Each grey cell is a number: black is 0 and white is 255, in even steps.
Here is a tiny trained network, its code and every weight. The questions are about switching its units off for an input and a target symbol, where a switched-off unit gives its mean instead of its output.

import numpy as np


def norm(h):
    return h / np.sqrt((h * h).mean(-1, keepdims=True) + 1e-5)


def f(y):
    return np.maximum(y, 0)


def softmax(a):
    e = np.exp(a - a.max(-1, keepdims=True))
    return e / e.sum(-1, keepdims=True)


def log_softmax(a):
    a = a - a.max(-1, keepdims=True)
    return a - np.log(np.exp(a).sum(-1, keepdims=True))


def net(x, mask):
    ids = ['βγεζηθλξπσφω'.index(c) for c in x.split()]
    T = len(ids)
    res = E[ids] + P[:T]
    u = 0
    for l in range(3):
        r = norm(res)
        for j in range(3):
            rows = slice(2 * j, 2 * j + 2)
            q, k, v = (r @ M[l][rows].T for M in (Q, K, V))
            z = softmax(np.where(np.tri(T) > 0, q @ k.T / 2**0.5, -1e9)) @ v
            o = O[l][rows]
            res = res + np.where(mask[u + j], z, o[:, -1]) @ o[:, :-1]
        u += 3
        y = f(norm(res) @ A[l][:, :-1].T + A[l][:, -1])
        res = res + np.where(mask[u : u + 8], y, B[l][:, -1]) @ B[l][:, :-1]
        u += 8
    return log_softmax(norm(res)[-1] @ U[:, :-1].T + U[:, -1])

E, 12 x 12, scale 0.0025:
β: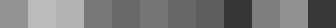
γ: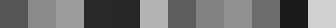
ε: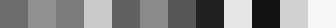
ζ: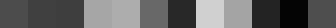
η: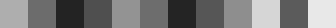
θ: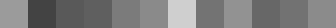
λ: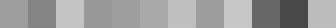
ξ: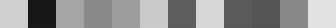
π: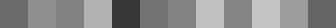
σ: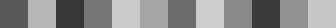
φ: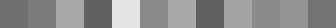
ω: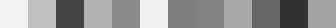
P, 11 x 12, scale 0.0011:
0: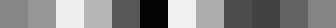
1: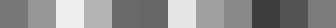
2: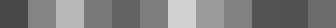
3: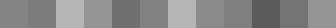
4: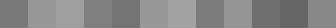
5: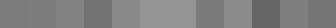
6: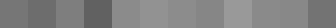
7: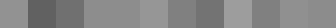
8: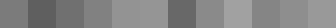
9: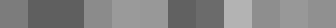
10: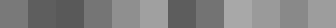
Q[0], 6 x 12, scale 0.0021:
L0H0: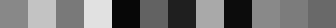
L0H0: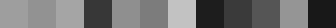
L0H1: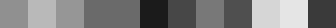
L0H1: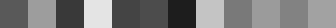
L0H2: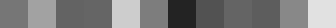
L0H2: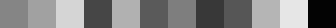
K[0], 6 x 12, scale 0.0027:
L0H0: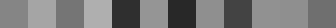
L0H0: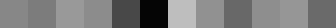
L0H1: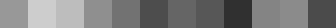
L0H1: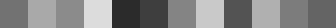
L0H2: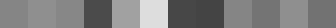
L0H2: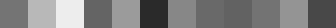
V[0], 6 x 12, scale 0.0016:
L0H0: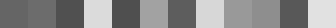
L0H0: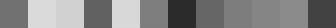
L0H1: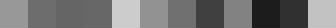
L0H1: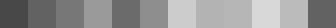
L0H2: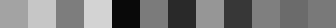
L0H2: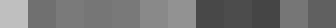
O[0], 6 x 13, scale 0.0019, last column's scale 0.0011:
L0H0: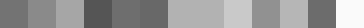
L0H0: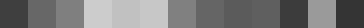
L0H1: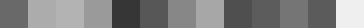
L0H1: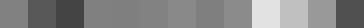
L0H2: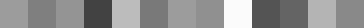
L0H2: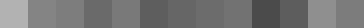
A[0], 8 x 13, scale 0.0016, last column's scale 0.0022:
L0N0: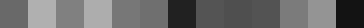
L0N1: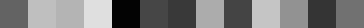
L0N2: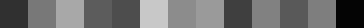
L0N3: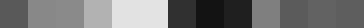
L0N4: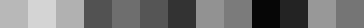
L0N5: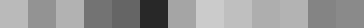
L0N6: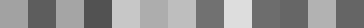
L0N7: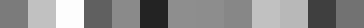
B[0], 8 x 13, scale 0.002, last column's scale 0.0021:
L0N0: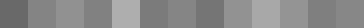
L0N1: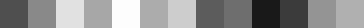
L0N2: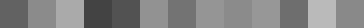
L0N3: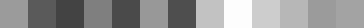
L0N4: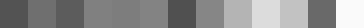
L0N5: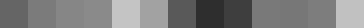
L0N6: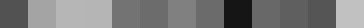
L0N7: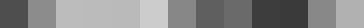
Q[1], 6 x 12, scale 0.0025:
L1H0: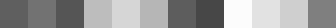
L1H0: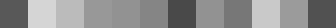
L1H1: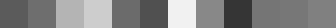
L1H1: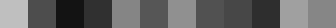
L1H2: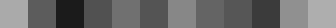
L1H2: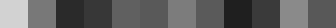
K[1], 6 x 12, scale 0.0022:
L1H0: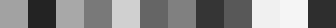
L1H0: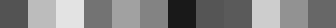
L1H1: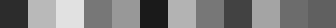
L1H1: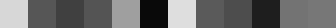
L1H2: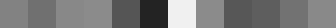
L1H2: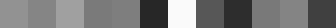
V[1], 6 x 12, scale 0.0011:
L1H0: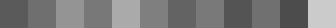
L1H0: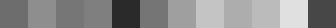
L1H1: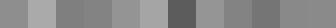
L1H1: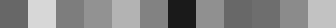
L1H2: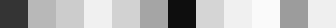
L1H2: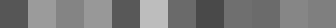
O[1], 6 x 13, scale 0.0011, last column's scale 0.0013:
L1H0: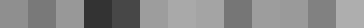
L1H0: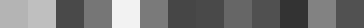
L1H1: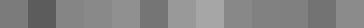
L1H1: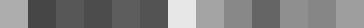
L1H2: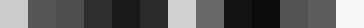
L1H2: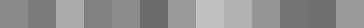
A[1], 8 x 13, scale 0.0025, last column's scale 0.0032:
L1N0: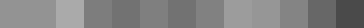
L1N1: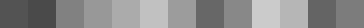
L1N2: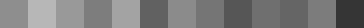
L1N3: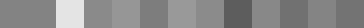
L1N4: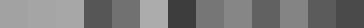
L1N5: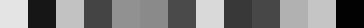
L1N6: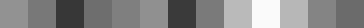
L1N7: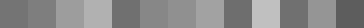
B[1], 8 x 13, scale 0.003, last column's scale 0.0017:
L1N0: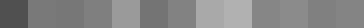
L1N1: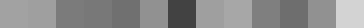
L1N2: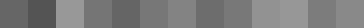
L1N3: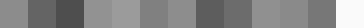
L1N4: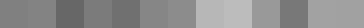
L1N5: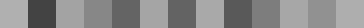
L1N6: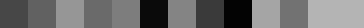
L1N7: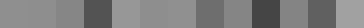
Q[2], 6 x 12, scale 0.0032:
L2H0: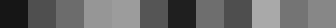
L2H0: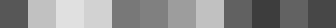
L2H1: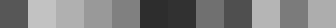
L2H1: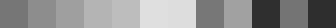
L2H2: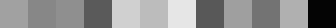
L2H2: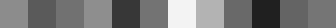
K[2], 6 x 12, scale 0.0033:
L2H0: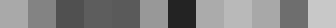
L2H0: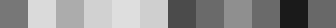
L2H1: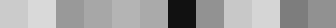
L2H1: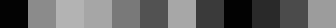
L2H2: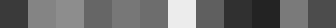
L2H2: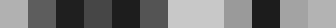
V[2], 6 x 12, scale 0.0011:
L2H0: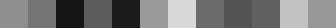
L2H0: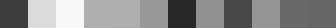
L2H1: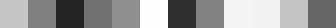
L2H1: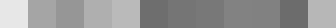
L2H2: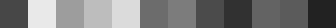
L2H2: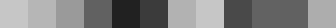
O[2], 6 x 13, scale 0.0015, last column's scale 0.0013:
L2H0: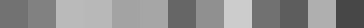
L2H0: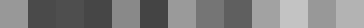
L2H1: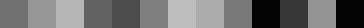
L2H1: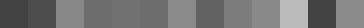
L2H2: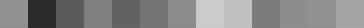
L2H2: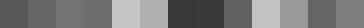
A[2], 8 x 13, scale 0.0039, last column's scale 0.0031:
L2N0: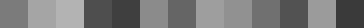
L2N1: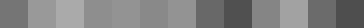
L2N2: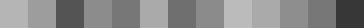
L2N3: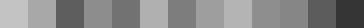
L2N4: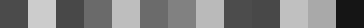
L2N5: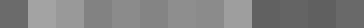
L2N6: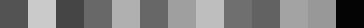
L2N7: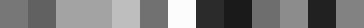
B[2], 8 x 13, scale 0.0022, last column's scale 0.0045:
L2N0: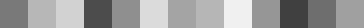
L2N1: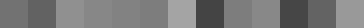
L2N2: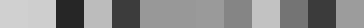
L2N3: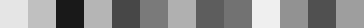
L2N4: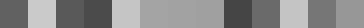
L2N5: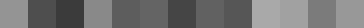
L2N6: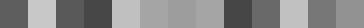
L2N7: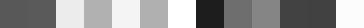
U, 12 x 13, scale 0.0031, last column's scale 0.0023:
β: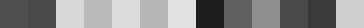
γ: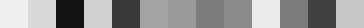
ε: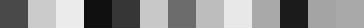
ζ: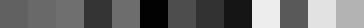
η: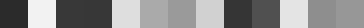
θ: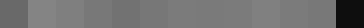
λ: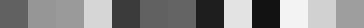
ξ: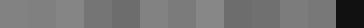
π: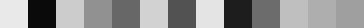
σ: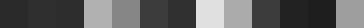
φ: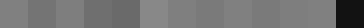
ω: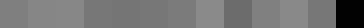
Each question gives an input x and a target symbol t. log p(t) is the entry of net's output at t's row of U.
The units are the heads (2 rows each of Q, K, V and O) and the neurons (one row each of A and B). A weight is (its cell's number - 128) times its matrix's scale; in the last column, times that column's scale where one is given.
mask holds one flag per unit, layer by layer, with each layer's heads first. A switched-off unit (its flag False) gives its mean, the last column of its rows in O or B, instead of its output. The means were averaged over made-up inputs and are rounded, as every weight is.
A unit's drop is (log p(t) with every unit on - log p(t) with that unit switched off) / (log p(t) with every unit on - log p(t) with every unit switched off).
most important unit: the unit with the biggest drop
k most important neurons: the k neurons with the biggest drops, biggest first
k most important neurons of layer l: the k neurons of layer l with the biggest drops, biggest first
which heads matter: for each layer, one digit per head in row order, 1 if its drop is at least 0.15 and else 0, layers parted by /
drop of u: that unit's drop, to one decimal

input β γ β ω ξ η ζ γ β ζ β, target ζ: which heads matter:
111 / 000 / 000
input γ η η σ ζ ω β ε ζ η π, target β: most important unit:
L0N1
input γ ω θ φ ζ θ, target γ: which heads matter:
000 / 001 / 000
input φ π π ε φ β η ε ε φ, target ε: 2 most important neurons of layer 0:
(L0N3, L0N1)
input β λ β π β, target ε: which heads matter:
111 / 000 / 010
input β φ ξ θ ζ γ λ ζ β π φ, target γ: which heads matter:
100 / 000 / 000
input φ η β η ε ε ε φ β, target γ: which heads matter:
100 / 000 / 000
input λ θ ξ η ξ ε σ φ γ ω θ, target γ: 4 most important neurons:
(L0N4, L1N1, L1N6, L2N7)
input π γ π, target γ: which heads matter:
011 / 000 / 000
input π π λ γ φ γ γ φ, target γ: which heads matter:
101 / 000 / 000
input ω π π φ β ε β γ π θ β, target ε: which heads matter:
111 / 000 / 000
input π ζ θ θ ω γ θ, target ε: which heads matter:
101 / 011 / 010
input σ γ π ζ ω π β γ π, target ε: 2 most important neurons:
(L1N1, L0N1)
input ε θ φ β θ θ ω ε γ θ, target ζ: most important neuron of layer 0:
(L0N1)
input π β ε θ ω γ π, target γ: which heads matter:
010 / 000 / 000
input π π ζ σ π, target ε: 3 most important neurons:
(L1N1, L1N6, L0N6)
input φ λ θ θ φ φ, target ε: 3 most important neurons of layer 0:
(L0N3, L0N7, L0N4)
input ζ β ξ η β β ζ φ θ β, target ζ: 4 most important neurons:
(L1N6, L0N3, L0N4, L2N7)
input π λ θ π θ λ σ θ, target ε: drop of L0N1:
1.0
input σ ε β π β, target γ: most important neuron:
(L0N3)
